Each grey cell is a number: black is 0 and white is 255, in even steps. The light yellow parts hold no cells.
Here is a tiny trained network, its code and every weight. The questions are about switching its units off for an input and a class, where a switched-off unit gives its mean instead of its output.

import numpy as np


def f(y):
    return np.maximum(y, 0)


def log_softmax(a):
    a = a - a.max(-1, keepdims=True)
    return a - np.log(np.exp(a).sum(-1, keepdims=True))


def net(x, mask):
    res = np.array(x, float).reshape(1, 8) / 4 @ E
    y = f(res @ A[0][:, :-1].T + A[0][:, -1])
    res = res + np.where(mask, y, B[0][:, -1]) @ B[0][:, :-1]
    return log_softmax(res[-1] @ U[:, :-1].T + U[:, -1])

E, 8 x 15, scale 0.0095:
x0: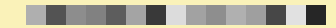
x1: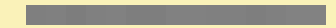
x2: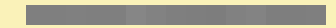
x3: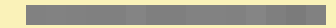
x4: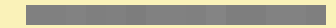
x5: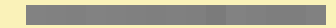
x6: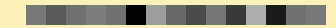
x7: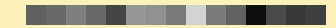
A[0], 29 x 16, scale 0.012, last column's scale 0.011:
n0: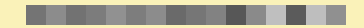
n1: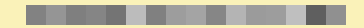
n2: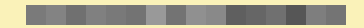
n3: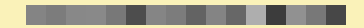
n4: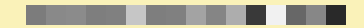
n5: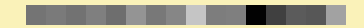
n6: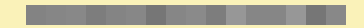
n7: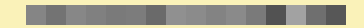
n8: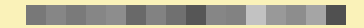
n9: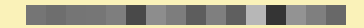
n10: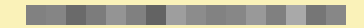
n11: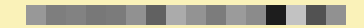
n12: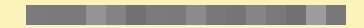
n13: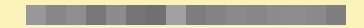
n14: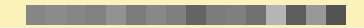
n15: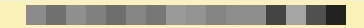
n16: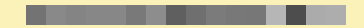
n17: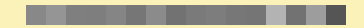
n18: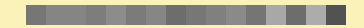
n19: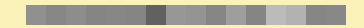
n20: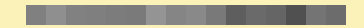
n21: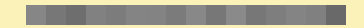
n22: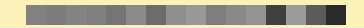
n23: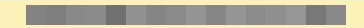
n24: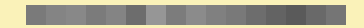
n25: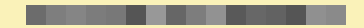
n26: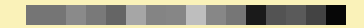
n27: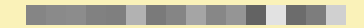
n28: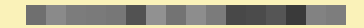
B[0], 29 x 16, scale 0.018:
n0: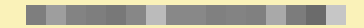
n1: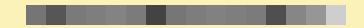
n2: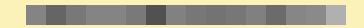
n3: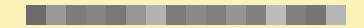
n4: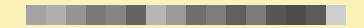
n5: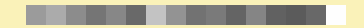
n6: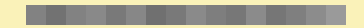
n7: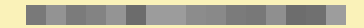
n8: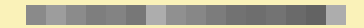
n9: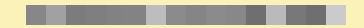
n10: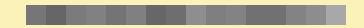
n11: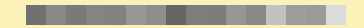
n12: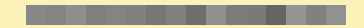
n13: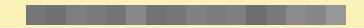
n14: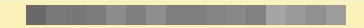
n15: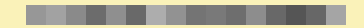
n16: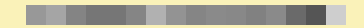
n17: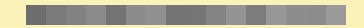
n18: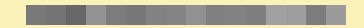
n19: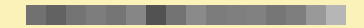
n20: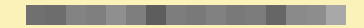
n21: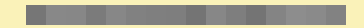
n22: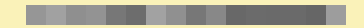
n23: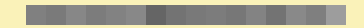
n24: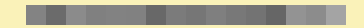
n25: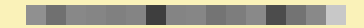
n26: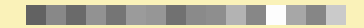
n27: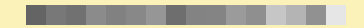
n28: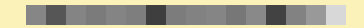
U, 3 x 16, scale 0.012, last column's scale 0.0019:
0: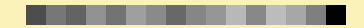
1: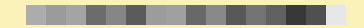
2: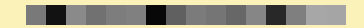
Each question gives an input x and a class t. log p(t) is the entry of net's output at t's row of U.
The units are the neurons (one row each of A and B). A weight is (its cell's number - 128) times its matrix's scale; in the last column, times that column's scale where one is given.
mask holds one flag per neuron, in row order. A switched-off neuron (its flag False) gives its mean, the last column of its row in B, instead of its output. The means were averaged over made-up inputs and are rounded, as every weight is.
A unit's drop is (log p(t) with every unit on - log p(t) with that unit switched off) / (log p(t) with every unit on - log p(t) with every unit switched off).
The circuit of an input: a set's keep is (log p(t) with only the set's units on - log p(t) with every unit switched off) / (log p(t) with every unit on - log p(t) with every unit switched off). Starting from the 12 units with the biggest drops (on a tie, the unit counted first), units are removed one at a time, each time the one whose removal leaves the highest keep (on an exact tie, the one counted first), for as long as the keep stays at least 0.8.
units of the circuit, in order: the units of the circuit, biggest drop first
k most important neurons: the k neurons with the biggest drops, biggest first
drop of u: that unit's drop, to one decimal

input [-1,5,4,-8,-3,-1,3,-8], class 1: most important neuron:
n27
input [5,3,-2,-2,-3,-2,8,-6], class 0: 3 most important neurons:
n5, n11, n3
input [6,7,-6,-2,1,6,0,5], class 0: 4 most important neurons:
n26, n11, n4, n16
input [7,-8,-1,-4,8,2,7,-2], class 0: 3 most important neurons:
n11, n5, n4
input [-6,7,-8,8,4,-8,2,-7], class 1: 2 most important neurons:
n8, n27
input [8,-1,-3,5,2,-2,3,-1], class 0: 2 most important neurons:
n11, n5
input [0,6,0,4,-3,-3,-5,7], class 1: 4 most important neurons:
n5, n4, n11, n3
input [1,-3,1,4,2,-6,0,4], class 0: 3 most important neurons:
n4, n26, n15
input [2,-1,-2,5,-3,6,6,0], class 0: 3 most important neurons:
n5, n4, n3
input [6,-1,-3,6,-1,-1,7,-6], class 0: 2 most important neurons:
n11, n5
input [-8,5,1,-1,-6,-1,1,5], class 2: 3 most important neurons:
n28, n25, n2
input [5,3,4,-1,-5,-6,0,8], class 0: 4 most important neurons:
n26, n11, n4, n16
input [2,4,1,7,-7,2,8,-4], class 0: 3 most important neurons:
n5, n4, n3
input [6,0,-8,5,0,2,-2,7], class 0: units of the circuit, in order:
n26
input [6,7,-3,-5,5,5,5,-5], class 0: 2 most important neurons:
n11, n5
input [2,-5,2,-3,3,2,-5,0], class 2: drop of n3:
0.1
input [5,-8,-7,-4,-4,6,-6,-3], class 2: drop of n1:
0.2
